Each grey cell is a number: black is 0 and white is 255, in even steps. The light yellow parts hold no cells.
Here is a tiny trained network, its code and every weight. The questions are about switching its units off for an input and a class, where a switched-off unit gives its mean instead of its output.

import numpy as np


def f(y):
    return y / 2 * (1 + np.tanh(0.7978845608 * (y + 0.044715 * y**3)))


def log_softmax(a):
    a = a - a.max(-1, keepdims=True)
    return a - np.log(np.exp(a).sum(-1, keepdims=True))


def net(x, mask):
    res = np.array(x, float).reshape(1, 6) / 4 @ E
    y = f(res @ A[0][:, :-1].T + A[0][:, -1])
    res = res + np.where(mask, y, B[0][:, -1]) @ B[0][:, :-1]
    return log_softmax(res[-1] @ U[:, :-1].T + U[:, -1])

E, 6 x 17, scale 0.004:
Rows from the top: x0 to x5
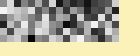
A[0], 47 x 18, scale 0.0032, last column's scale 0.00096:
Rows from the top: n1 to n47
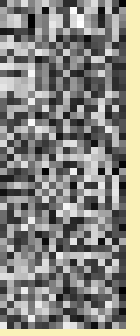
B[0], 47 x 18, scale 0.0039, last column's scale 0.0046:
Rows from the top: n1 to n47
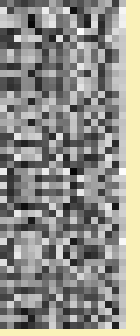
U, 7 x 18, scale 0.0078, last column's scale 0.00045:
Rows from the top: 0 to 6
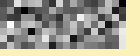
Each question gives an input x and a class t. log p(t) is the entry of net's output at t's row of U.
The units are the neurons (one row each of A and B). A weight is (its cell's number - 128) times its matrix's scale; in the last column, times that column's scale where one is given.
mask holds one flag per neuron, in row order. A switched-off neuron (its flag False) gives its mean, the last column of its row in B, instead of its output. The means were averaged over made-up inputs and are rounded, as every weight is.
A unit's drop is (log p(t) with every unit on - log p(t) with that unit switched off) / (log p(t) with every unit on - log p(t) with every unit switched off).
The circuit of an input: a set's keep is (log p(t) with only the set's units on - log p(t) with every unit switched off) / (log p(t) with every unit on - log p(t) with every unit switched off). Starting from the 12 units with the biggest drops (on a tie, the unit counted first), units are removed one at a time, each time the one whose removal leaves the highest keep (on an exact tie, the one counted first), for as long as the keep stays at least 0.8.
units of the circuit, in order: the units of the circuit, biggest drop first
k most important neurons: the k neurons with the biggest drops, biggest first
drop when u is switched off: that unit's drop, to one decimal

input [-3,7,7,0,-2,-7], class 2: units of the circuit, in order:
n10; n13
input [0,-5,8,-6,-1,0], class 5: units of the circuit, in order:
n27
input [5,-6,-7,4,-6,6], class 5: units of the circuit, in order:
n25; n2
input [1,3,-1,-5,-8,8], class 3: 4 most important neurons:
n17; n34; n22; n9
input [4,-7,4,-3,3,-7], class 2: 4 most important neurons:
n5; n28; n26; n4
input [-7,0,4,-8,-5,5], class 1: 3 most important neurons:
n47; n30; n21
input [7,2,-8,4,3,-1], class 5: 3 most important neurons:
n25; n2; n35
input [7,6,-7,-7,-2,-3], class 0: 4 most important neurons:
n6; n20; n36; n43
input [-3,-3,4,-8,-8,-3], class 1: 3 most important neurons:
n30; n47; n21
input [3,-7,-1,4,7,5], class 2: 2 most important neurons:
n5; n28
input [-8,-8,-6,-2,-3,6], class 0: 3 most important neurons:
n23; n37; n31
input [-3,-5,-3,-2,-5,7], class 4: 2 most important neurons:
n4; n3
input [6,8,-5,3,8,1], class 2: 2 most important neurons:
n10; n13
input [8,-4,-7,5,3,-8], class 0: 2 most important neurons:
n6; n20
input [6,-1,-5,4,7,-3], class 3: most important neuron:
n44
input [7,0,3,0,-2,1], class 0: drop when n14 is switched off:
0.0
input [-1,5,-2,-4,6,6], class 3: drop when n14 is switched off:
0.3
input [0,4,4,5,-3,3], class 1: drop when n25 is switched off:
0.1
